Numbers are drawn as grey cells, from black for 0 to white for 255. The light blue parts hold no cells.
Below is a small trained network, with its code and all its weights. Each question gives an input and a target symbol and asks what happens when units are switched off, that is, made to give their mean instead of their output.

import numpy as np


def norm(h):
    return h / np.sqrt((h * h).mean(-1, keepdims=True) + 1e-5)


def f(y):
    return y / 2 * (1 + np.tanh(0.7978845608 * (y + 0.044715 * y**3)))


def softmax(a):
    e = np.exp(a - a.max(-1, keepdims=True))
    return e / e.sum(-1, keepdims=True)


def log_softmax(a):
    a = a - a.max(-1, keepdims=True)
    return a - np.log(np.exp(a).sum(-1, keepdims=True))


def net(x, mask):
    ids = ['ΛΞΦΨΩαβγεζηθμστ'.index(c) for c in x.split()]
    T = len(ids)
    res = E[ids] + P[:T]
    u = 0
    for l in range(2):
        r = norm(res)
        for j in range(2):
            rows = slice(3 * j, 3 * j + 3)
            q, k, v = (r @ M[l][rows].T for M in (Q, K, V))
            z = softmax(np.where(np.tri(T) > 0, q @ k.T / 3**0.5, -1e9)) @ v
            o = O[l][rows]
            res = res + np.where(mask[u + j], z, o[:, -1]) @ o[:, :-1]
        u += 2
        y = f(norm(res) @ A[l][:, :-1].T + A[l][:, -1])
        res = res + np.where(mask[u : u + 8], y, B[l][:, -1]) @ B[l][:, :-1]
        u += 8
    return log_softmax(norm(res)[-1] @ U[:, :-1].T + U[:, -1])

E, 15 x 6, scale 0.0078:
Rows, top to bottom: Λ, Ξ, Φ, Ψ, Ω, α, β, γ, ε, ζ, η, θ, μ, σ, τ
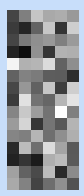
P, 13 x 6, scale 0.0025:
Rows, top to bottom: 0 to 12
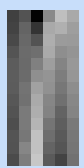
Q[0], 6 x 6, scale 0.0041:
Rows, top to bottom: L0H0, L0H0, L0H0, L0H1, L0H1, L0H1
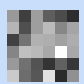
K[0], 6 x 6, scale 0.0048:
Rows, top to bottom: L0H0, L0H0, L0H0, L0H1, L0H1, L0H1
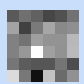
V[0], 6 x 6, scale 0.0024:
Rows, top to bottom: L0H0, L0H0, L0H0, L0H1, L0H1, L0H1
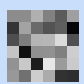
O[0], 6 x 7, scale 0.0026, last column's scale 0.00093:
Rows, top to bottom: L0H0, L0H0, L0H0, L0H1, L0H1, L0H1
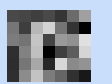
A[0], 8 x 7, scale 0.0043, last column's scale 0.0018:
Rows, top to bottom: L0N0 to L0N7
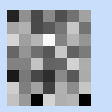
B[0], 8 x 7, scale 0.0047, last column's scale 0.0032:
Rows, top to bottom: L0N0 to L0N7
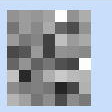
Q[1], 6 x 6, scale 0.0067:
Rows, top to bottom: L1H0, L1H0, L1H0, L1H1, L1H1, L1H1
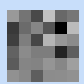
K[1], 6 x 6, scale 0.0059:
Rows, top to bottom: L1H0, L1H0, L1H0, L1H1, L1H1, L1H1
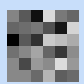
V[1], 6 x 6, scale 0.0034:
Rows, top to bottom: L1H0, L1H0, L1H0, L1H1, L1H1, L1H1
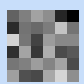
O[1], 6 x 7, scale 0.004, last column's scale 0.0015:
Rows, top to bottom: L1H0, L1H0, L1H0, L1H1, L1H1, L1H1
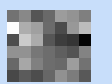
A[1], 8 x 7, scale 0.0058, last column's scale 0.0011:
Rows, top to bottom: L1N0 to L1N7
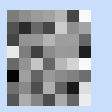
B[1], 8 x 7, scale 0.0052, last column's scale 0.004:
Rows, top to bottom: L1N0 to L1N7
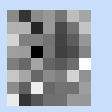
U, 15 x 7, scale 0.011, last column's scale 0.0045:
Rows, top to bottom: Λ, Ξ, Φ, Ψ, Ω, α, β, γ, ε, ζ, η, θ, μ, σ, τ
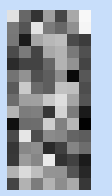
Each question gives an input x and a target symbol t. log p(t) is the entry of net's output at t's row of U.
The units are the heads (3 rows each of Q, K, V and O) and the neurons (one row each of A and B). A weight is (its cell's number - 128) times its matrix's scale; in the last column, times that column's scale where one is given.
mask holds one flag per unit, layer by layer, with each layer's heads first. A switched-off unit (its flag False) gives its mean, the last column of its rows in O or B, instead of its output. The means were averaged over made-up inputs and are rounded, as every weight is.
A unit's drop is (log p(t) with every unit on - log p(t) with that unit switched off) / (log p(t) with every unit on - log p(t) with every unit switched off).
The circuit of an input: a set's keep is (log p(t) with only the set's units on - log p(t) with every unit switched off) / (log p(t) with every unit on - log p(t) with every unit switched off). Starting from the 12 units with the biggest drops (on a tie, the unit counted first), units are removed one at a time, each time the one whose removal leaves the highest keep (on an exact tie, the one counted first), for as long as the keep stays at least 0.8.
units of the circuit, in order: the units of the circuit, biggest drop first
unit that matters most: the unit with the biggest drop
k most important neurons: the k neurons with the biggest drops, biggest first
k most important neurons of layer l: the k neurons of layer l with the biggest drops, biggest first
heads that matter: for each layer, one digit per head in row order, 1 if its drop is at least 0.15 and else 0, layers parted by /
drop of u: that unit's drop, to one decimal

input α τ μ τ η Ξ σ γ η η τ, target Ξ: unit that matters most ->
L1H0
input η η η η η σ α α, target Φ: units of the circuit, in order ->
L0N5, L0N0
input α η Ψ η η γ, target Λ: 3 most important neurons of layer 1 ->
L1N7, L1N2, L1N5
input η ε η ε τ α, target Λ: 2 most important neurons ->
L0N5, L1N1
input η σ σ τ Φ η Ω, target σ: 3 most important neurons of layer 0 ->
L0N2, L0N5, L0N3
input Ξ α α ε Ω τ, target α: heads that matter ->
00 / 11
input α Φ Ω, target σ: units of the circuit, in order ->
L1H0, L0N5, L0N2
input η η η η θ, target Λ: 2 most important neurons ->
L1N2, L1N5
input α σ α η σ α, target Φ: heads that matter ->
00 / 00
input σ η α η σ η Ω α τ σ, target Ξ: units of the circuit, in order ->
L1H0, L1N6, L1N1
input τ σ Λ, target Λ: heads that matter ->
00 / 01
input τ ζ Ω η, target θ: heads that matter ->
00 / 01
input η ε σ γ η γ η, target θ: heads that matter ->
00 / 00
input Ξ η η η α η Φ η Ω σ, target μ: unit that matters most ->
L1N7
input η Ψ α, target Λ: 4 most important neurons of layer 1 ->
L1N1, L1N3, L1N0, L1N4
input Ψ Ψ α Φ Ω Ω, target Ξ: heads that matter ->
01 / 11
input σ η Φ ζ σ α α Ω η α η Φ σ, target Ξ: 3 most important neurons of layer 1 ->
L1N6, L1N1, L1N3
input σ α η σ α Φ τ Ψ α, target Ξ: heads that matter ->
11 / 10
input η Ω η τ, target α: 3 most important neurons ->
L1N3, L0N7, L0N2
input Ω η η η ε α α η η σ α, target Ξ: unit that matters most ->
L0H1
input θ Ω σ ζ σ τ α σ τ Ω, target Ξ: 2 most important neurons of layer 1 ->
L1N1, L1N0
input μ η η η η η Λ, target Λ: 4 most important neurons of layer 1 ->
L1N1, L1N2, L1N5, L1N6
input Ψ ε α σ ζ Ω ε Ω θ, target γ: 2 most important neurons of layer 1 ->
L1N3, L1N1
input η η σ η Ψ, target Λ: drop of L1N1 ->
0.8
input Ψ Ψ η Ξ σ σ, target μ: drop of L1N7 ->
0.3
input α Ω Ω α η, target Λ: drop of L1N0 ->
-0.1
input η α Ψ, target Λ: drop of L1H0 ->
0.1
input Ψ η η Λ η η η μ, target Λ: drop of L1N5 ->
0.0
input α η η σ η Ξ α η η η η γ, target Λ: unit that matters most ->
L1N7
